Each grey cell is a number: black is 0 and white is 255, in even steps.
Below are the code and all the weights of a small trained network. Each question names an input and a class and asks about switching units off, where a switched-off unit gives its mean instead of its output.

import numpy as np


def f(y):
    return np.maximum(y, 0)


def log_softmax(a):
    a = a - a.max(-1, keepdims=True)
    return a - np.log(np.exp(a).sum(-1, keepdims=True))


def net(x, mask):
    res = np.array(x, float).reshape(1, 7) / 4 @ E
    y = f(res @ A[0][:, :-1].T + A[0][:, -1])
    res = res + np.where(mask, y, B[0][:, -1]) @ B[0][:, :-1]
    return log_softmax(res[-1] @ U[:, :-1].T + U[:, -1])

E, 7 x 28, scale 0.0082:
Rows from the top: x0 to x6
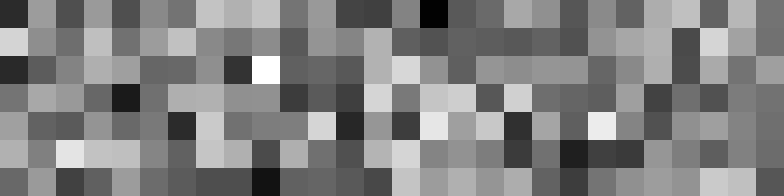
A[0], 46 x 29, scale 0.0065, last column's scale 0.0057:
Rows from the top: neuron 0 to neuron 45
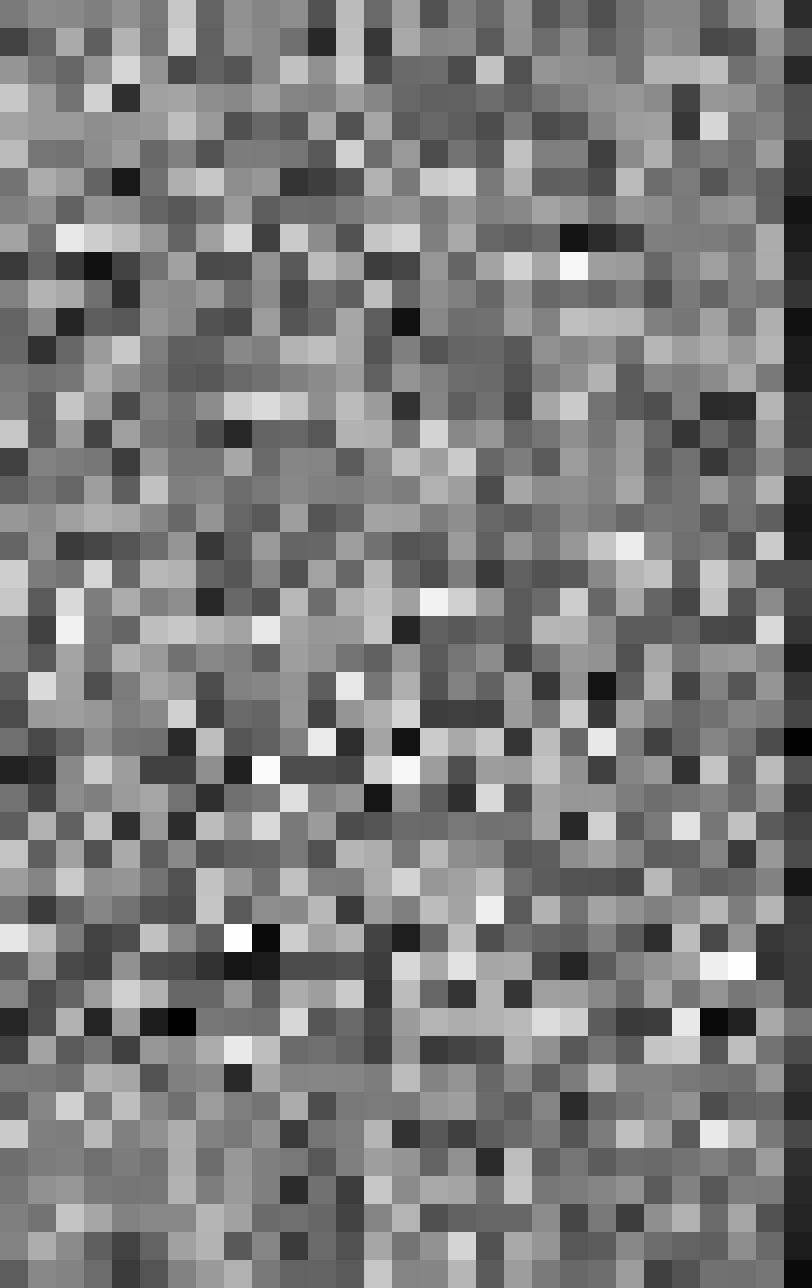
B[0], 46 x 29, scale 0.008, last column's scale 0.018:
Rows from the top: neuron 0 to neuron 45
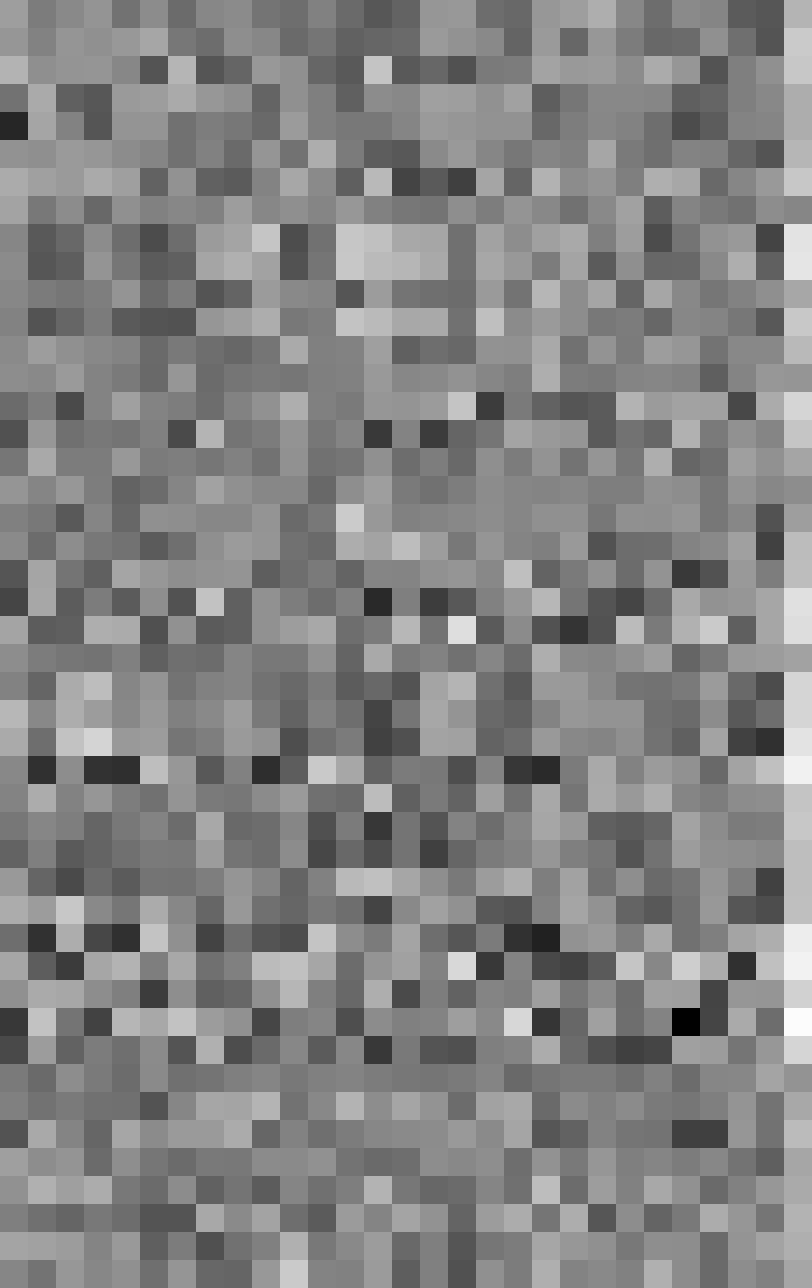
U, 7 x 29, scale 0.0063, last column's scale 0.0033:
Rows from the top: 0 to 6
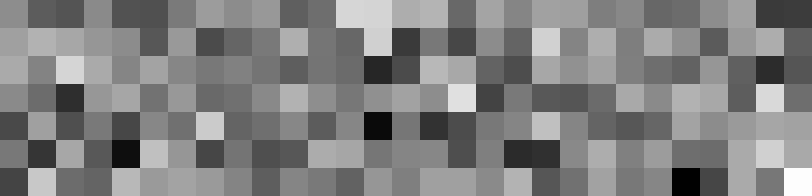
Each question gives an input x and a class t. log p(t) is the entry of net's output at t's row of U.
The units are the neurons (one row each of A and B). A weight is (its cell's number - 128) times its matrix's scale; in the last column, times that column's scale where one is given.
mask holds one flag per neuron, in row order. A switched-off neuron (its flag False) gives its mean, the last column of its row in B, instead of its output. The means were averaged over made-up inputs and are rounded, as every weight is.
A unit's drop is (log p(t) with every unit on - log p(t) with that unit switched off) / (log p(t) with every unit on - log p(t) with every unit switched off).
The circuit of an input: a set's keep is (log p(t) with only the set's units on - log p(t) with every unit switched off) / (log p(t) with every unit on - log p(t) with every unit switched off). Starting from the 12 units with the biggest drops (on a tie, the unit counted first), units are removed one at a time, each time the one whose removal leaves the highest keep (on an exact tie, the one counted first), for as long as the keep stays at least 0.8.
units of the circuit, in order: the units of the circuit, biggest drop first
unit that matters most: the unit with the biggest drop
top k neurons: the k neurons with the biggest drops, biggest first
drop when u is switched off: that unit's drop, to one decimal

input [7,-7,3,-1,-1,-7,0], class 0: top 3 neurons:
(neuron 9; neuron 11; neuron 21)
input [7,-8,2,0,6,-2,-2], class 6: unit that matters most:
neuron 36
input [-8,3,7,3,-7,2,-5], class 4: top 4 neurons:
(neuron 21; neuron 15; neuron 30; neuron 26)
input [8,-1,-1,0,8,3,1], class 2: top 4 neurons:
(neuron 26; neuron 32; neuron 21; neuron 15)
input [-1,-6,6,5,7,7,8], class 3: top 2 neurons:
(neuron 34; neuron 9)
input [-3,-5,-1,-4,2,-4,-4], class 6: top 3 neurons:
(neuron 36; neuron 34; neuron 8)
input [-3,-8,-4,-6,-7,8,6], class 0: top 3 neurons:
(neuron 8; neuron 31; neuron 39)
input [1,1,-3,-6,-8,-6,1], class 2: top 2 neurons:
(neuron 24; neuron 25)
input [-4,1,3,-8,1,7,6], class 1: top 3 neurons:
(neuron 35; neuron 2; neuron 9)
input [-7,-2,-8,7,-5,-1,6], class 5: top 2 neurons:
(neuron 33; neuron 35)
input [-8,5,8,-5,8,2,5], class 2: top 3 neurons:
(neuron 26; neuron 32; neuron 33)
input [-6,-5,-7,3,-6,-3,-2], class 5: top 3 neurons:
(neuron 33; neuron 26; neuron 37)
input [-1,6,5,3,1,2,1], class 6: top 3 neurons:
(neuron 33; neuron 20; neuron 40)
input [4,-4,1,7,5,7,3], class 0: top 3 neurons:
(neuron 8; neuron 31; neuron 43)
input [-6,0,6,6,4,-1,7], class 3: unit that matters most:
neuron 34
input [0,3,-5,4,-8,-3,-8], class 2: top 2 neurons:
(neuron 34; neuron 24)
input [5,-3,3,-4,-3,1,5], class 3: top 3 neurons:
(neuron 34; neuron 21; neuron 15)
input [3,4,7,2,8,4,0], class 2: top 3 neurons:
(neuron 26; neuron 32; neuron 33)
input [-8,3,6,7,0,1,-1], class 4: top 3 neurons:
(neuron 21; neuron 15; neuron 30)
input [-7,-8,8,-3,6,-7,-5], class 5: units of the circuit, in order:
(neuron 27)
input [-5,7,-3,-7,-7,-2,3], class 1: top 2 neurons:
(neuron 35; neuron 2)
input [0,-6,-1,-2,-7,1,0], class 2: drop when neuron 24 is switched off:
0.2
